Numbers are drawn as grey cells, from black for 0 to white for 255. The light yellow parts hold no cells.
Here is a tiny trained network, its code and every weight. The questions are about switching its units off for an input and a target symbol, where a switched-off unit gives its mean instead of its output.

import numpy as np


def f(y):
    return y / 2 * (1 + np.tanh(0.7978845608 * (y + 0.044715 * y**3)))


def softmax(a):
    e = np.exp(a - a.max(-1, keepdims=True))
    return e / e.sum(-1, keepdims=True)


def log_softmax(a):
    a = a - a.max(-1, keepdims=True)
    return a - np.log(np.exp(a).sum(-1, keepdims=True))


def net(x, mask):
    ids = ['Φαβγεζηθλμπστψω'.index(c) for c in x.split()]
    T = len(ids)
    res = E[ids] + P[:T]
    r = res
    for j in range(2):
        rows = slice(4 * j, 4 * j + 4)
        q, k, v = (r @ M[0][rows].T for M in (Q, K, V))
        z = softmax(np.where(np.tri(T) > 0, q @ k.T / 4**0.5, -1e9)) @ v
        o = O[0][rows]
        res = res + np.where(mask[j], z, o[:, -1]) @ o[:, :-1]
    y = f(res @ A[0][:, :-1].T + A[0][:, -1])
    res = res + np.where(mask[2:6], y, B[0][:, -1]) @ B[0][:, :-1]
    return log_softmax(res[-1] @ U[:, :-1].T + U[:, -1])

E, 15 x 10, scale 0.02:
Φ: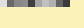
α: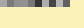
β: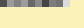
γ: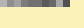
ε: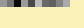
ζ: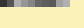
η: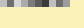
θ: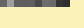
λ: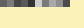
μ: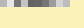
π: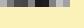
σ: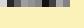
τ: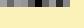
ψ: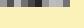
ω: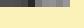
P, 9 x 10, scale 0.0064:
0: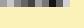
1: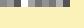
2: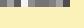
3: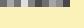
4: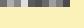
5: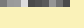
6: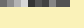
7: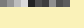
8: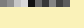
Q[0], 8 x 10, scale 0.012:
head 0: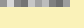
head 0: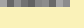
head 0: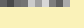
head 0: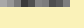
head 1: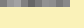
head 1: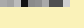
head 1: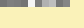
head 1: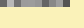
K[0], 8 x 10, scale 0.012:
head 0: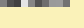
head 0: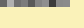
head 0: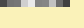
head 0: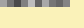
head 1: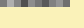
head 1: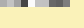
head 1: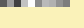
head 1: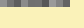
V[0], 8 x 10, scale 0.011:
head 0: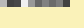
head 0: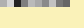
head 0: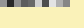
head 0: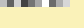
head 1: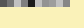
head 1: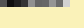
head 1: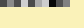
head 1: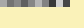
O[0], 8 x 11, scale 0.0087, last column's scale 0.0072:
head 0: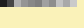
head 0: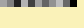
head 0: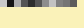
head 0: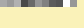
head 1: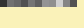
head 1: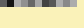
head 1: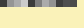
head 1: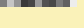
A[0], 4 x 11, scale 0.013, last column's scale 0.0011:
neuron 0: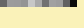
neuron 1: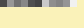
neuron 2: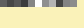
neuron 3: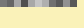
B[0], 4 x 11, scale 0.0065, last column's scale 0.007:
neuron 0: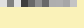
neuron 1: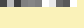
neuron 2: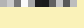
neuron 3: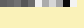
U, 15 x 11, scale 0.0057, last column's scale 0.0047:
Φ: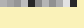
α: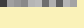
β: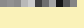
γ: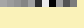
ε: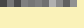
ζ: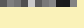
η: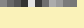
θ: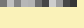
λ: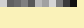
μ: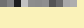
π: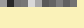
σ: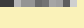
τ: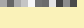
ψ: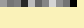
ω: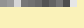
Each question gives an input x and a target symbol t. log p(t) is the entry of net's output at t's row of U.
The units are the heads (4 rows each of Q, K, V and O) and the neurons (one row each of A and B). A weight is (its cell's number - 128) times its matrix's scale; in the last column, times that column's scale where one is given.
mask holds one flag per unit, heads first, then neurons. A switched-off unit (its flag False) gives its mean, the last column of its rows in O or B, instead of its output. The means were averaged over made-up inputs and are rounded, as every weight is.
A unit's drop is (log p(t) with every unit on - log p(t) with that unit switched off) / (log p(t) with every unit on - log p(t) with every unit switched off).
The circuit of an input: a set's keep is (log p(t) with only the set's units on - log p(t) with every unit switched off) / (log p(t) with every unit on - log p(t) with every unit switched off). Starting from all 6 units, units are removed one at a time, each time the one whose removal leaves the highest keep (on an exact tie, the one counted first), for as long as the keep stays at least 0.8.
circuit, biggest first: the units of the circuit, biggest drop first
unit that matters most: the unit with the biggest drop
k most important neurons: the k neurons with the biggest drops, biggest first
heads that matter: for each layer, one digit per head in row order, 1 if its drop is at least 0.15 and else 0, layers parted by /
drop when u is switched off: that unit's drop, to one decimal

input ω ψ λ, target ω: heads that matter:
10
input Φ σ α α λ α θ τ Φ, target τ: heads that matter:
01
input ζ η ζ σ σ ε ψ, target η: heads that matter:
01
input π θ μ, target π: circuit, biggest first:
[head 1]
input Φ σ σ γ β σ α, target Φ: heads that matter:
10
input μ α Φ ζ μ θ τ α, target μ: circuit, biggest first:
[head 0; head 1]
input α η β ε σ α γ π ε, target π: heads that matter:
01
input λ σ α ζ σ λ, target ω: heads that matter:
01
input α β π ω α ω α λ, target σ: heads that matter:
01
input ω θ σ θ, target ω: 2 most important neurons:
[neuron 1; neuron 3]
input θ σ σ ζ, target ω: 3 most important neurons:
[neuron 0; neuron 1; neuron 3]
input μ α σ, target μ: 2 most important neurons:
[neuron 0; neuron 3]
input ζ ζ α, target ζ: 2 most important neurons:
[neuron 3; neuron 1]
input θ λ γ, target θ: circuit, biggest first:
[head 0]
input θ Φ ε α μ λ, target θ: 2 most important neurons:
[neuron 0; neuron 2]
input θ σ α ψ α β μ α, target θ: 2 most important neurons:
[neuron 0; neuron 1]
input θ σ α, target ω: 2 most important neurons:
[neuron 0; neuron 1]
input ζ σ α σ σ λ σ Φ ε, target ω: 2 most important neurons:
[neuron 1; neuron 2]
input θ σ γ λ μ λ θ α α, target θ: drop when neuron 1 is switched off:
0.1
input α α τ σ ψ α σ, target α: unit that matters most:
head 0
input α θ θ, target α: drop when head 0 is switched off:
1.4
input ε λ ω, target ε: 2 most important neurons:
[neuron 1; neuron 0]
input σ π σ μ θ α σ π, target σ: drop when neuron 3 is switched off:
-0.1
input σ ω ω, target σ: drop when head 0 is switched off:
0.2
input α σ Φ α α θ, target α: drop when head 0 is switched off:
1.2
